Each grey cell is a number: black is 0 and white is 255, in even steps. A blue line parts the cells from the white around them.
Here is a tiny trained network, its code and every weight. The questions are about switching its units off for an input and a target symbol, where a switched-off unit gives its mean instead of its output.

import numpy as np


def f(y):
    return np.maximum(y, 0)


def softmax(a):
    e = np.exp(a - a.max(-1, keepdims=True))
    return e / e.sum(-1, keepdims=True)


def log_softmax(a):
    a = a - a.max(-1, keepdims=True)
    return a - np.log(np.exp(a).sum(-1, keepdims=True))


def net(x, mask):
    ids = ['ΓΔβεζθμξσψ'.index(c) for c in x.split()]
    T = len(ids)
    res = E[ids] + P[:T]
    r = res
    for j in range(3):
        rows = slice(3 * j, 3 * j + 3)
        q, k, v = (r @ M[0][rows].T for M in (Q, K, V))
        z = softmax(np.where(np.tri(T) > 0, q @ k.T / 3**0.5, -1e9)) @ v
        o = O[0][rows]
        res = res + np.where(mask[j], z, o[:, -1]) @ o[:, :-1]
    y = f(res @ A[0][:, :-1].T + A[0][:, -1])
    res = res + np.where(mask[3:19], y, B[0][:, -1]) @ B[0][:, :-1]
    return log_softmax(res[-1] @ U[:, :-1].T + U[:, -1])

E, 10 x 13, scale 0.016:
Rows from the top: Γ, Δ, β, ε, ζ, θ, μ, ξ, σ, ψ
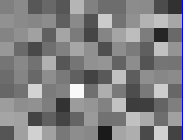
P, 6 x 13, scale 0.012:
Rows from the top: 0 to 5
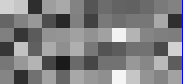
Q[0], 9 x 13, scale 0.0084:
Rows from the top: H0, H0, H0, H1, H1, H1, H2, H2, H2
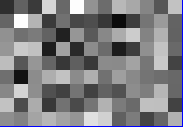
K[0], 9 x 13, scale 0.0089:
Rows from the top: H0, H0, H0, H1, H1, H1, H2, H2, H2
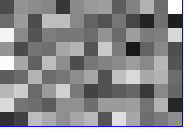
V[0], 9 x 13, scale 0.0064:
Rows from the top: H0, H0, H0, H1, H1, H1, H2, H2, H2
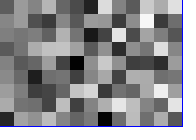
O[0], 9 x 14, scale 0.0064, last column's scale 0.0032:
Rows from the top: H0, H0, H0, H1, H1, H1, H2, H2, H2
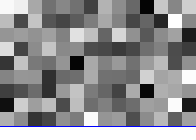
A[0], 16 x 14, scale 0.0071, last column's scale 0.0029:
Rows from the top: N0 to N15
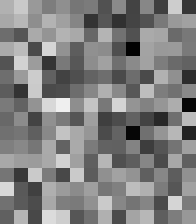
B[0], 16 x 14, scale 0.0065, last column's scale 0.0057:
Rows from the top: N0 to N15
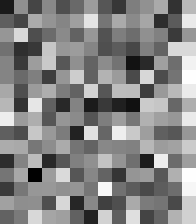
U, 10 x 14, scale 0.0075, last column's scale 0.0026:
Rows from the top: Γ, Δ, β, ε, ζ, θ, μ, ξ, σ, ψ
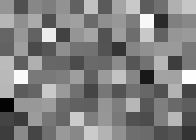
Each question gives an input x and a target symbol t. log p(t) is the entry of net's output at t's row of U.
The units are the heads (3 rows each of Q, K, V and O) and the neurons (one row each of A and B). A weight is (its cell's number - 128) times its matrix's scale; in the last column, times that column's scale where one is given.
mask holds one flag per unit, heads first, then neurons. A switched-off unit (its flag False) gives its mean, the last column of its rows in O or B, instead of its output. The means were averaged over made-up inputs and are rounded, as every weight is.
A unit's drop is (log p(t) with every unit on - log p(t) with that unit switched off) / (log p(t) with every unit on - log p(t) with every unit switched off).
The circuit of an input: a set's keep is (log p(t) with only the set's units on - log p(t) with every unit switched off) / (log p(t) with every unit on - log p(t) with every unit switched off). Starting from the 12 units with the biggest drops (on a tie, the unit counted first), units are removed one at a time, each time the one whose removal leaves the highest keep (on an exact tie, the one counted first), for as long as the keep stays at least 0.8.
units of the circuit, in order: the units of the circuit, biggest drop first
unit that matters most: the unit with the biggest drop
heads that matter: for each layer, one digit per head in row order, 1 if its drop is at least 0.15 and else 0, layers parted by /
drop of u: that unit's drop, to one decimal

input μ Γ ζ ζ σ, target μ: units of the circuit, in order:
[H1]
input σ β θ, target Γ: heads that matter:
110
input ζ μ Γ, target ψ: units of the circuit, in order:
[N13 H0 H2]
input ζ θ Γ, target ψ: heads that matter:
000
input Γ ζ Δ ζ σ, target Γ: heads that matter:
100
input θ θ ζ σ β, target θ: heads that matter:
100
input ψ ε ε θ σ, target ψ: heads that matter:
101
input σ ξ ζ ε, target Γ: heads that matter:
001
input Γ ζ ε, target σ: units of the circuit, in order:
[N7 N13 H0]
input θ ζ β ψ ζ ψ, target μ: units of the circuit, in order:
[H1 N12]
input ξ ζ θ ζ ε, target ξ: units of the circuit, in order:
[H1 H2]
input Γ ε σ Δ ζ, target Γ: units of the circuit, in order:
[H0 N6 H2]
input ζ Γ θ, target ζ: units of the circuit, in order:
[N7 H0]
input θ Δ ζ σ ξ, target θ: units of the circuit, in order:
[H0]
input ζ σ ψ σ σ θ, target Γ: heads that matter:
100
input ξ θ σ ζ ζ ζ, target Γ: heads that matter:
110
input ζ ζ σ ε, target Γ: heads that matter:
001
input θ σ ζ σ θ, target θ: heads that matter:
100
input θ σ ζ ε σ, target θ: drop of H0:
0.6
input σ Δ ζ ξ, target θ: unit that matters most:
H1
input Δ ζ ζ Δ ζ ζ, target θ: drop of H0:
0.8
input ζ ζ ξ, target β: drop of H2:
0.4
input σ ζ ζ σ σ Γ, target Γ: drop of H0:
0.6
